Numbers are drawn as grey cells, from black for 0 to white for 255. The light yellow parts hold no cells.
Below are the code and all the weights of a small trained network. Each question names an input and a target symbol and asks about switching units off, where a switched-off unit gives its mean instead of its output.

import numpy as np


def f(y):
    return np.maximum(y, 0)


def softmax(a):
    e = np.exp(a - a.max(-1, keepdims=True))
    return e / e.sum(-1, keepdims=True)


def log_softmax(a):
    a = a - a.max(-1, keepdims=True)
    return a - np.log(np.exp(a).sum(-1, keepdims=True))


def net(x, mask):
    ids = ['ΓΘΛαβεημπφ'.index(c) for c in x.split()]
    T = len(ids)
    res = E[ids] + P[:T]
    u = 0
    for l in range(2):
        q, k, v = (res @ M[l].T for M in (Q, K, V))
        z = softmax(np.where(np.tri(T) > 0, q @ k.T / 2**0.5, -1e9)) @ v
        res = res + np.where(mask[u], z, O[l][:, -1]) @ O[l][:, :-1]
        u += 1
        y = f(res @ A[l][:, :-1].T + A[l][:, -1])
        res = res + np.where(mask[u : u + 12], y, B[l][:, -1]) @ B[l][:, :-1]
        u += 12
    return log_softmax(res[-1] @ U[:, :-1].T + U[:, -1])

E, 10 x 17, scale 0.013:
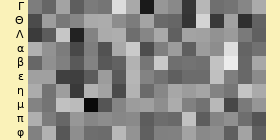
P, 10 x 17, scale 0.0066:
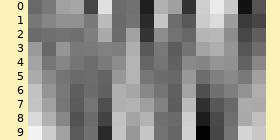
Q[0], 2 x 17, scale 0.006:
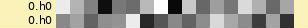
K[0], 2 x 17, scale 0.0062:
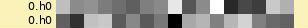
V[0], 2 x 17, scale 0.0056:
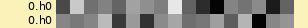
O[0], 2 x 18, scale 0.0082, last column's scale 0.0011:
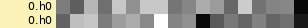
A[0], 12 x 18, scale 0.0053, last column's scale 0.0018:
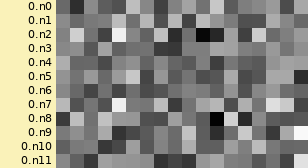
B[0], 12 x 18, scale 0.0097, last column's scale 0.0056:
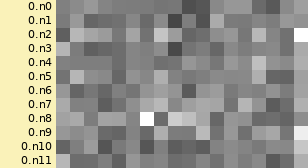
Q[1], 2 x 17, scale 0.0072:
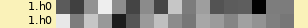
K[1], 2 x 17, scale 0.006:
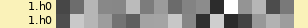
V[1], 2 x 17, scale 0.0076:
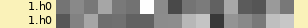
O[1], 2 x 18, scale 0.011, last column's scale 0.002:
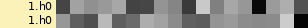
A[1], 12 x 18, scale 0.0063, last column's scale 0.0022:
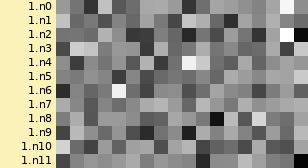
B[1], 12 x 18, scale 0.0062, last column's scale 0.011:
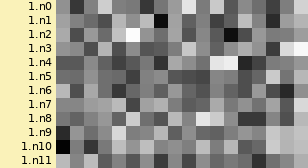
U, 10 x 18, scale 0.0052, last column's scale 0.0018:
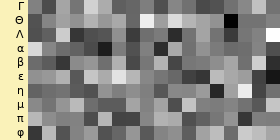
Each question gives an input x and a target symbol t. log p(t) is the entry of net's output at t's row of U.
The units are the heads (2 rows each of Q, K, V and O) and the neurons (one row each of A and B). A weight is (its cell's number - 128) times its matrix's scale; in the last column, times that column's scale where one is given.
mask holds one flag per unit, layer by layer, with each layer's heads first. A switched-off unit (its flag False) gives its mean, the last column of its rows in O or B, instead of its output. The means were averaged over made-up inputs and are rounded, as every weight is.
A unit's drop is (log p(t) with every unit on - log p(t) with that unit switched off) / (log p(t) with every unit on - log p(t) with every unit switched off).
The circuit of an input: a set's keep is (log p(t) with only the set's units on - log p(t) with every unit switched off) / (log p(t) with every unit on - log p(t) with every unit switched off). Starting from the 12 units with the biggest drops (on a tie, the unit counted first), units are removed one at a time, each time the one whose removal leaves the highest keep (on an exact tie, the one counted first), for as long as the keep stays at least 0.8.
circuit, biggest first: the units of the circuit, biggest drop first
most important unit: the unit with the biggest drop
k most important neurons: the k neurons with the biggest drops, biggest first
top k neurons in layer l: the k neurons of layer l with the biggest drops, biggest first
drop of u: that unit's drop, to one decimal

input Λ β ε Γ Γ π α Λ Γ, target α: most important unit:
0.h0
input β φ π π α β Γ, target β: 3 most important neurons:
[0.n11, 1.n1, 0.n3]
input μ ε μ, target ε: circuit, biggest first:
[0.h0, 0.n2, 1.h0, 1.n0]
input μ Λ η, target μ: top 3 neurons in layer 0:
[0.n2, 0.n5, 0.n4]
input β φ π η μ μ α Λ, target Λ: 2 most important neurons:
[0.n0, 1.n11]
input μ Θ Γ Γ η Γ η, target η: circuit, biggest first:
[0.h0, 1.h0, 1.n10, 1.n3]
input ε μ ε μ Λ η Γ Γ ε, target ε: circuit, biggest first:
[1.h0, 1.n3, 1.n0]
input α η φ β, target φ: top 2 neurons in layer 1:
[1.n9, 1.n3]
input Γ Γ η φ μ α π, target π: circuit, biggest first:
[1.h0, 1.n3, 1.n7]
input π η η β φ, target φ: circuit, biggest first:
[1.h0, 1.n9]
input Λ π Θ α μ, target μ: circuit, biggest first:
[1.h0, 1.n0, 0.n9, 1.n7]
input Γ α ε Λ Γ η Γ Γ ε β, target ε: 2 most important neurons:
[0.n7, 1.n3]
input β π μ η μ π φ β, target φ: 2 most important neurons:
[1.n9, 0.n9]
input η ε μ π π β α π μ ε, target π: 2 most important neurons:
[0.n9, 1.n3]
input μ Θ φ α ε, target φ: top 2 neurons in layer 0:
[0.n9, 0.n4]
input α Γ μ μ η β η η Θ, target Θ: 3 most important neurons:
[0.n8, 1.n10, 1.n8]
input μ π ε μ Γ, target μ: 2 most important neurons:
[0.n2, 1.n0]
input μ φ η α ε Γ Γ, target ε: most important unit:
0.n7
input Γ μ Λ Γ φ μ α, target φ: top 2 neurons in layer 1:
[1.n9, 1.n3]
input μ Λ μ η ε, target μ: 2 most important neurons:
[0.n2, 0.n4]
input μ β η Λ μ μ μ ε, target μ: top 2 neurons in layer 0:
[0.n2, 0.n9]
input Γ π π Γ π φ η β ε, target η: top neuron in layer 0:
[0.n11]
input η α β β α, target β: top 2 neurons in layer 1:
[1.n10, 1.n1]
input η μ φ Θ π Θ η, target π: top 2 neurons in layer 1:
[1.n3, 1.n7]
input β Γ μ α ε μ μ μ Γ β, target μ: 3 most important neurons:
[0.n2, 1.n0, 0.n9]
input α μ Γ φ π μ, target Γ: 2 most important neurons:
[1.n2, 0.n2]
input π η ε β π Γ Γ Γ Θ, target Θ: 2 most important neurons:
[0.n8, 1.n8]
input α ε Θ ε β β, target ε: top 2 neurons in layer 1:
[1.n3, 1.n7]
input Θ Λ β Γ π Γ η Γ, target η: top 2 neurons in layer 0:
[0.n11, 0.n6]
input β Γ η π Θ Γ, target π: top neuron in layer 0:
[0.n4]
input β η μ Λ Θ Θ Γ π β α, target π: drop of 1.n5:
0.1
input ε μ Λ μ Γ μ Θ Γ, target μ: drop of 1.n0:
0.4
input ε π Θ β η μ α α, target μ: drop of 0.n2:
0.3
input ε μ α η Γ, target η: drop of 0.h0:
0.6
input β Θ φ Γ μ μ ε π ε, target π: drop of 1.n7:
0.1
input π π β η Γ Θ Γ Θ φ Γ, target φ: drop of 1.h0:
1.1
